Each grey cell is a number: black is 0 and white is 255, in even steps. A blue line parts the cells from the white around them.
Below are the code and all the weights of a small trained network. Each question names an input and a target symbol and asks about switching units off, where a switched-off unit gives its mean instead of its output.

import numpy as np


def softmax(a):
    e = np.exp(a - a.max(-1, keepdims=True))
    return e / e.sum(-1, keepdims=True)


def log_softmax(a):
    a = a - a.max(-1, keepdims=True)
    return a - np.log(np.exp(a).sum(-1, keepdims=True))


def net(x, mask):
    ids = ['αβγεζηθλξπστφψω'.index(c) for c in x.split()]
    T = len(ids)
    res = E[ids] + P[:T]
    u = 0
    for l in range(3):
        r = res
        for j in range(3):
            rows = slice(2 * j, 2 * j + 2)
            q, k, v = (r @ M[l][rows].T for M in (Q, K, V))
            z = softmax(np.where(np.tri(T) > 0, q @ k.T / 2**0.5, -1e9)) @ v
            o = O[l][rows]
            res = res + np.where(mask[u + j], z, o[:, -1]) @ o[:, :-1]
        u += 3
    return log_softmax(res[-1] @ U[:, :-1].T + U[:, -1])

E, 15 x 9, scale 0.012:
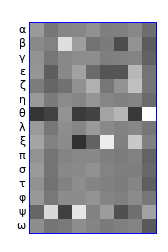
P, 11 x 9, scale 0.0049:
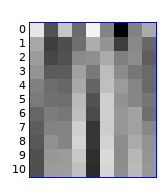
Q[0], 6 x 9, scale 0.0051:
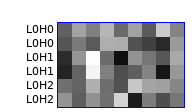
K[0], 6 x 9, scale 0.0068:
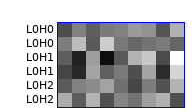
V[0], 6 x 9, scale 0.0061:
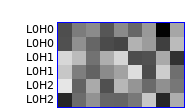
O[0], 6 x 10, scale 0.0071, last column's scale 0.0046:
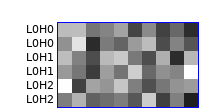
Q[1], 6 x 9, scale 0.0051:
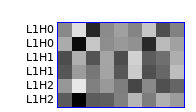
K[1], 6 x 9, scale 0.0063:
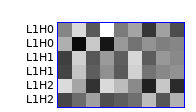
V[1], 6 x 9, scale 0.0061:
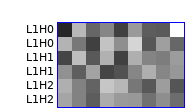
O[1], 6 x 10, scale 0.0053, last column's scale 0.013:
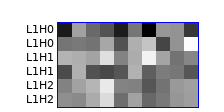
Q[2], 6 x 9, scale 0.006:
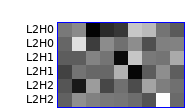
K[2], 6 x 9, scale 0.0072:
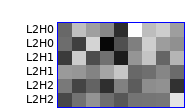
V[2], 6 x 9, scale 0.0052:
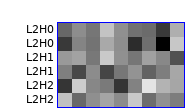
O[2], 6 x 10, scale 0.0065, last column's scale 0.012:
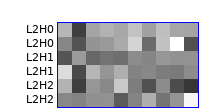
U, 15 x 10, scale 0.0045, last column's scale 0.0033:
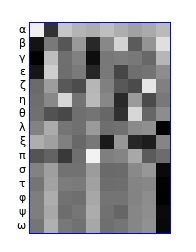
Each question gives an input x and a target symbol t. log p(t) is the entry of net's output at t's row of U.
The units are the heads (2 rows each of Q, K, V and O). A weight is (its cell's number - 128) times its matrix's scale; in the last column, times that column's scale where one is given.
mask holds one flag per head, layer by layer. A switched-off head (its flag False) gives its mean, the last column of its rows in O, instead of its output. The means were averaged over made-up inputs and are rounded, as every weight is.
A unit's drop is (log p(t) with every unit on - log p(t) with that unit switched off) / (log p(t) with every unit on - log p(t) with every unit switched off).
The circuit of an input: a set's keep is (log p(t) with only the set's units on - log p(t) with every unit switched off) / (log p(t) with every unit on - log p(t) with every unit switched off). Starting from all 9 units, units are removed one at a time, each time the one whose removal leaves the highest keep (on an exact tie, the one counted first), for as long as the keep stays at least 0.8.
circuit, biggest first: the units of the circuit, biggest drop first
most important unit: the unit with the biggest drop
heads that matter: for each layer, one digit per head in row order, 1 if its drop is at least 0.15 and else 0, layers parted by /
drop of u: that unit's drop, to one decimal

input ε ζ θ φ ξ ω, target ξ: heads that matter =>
111 / 001 / 100
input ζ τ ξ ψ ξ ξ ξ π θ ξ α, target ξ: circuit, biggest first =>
L1H2; L2H0; L0H1; L2H1
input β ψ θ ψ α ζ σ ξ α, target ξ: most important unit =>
L1H0
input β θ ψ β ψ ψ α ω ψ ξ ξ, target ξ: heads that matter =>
010 / 011 / 110
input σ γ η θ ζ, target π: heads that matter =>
110 / 001 / 001
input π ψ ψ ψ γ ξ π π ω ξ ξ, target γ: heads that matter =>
001 / 000 / 100
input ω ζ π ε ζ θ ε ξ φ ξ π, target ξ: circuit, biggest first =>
L1H2; L2H0; L0H1; L1H1
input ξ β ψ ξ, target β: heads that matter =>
111 / 000 / 100
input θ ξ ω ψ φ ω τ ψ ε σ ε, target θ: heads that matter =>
010 / 101 / 001
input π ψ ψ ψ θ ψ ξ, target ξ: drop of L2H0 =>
0.4
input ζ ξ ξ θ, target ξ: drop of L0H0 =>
0.1
